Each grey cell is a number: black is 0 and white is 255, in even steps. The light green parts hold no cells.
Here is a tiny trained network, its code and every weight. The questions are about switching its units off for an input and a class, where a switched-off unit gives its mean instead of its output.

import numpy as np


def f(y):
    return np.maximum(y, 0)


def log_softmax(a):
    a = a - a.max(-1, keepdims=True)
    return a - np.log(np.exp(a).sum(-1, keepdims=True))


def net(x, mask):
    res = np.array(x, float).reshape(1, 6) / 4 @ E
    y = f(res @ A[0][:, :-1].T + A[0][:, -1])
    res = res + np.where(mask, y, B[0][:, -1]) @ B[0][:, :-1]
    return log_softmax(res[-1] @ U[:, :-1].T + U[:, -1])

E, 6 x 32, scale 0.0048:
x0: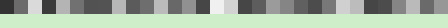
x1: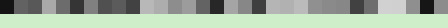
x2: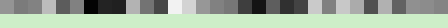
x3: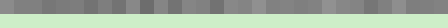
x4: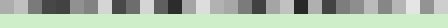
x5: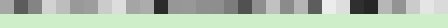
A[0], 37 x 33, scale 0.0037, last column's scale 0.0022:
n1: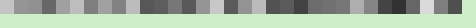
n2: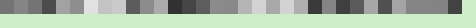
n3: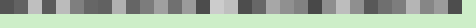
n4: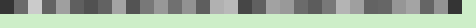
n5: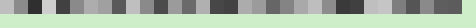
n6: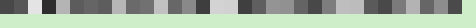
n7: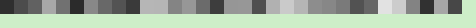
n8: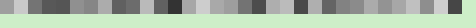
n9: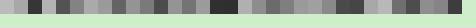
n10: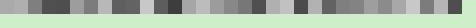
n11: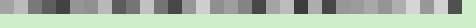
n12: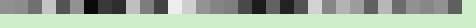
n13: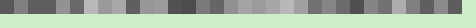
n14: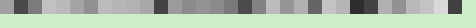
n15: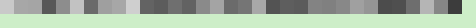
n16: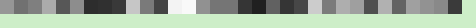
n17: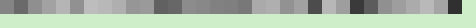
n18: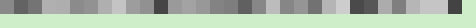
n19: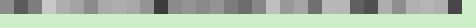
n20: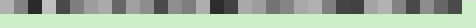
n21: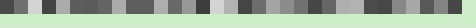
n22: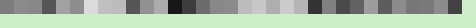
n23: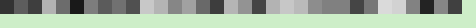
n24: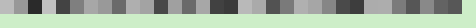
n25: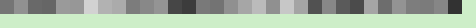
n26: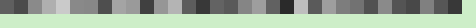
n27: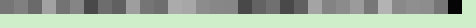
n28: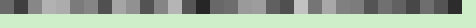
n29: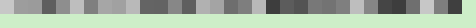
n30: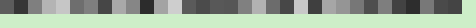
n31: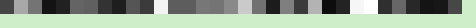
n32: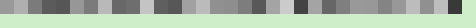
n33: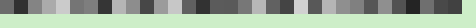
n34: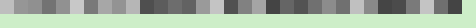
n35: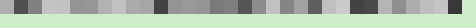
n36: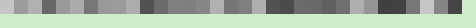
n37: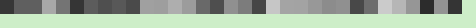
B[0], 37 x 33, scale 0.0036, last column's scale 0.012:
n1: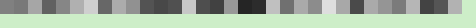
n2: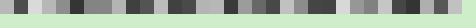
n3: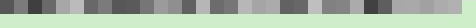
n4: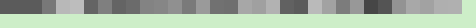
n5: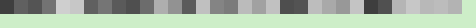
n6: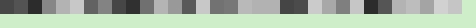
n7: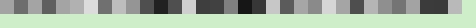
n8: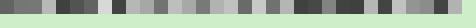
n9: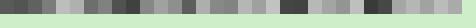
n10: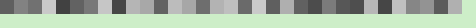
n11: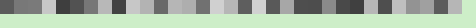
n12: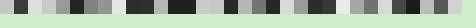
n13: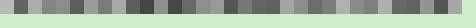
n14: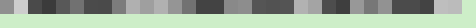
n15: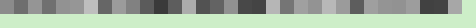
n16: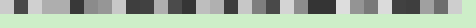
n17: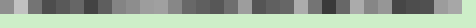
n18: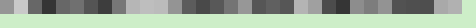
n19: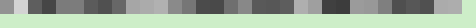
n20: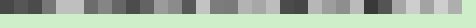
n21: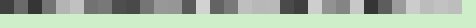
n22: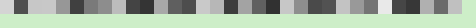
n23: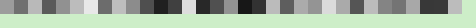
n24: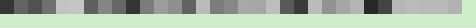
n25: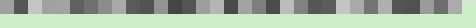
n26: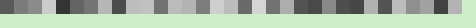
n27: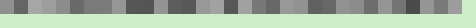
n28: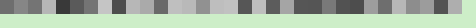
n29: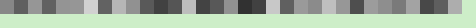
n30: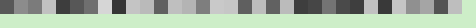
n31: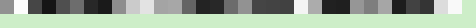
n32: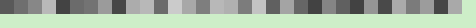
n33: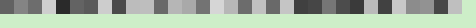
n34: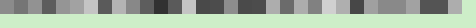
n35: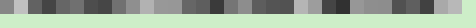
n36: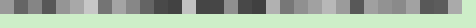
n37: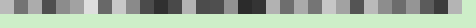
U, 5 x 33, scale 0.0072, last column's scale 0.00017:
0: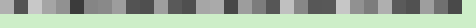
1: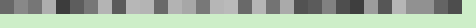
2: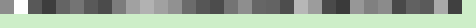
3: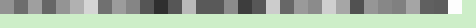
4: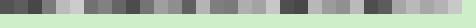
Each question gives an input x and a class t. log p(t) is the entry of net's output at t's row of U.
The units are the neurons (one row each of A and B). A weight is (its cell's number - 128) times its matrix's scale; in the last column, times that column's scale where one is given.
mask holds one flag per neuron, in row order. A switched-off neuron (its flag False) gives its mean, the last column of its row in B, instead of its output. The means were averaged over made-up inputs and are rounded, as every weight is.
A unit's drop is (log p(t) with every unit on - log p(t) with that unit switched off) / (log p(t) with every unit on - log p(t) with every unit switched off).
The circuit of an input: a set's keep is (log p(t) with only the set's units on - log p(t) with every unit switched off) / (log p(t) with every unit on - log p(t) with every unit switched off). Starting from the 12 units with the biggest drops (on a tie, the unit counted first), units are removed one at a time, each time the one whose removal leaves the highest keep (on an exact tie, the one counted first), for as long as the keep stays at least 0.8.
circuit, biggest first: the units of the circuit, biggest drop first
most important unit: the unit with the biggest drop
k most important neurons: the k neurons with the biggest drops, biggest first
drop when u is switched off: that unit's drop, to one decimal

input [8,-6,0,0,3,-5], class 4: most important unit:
n6
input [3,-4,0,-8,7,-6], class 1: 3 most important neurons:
(n11; n8; n10)
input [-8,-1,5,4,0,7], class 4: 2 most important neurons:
(n31; n5)
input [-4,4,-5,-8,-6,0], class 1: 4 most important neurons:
(n12; n30; n33; n16)
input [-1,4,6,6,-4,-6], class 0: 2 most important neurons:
(n12; n16)
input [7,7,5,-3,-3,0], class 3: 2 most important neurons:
(n37; n23)
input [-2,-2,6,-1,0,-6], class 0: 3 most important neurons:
(n12; n16; n14)
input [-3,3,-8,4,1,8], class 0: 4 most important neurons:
(n2; n22; n31; n25)
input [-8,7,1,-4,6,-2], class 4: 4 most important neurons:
(n5; n20; n24; n9)
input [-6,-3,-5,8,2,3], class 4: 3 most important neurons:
(n12; n5; n24)
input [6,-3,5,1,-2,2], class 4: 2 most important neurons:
(n6; n21)
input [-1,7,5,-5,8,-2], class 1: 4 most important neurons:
(n11; n8; n10; n32)
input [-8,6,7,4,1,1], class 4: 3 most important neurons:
(n5; n20; n24)
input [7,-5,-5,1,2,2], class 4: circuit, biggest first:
(n6)
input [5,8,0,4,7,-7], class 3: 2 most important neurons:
(n23; n7)
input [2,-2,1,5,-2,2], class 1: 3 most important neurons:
(n31; n23; n7)
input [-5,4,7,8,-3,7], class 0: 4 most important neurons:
(n12; n16; n31; n27)
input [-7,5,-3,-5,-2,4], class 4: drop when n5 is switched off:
0.2
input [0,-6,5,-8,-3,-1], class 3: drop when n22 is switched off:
0.4
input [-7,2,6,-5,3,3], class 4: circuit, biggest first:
(n5)
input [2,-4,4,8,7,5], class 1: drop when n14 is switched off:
0.0
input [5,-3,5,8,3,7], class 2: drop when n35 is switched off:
0.1
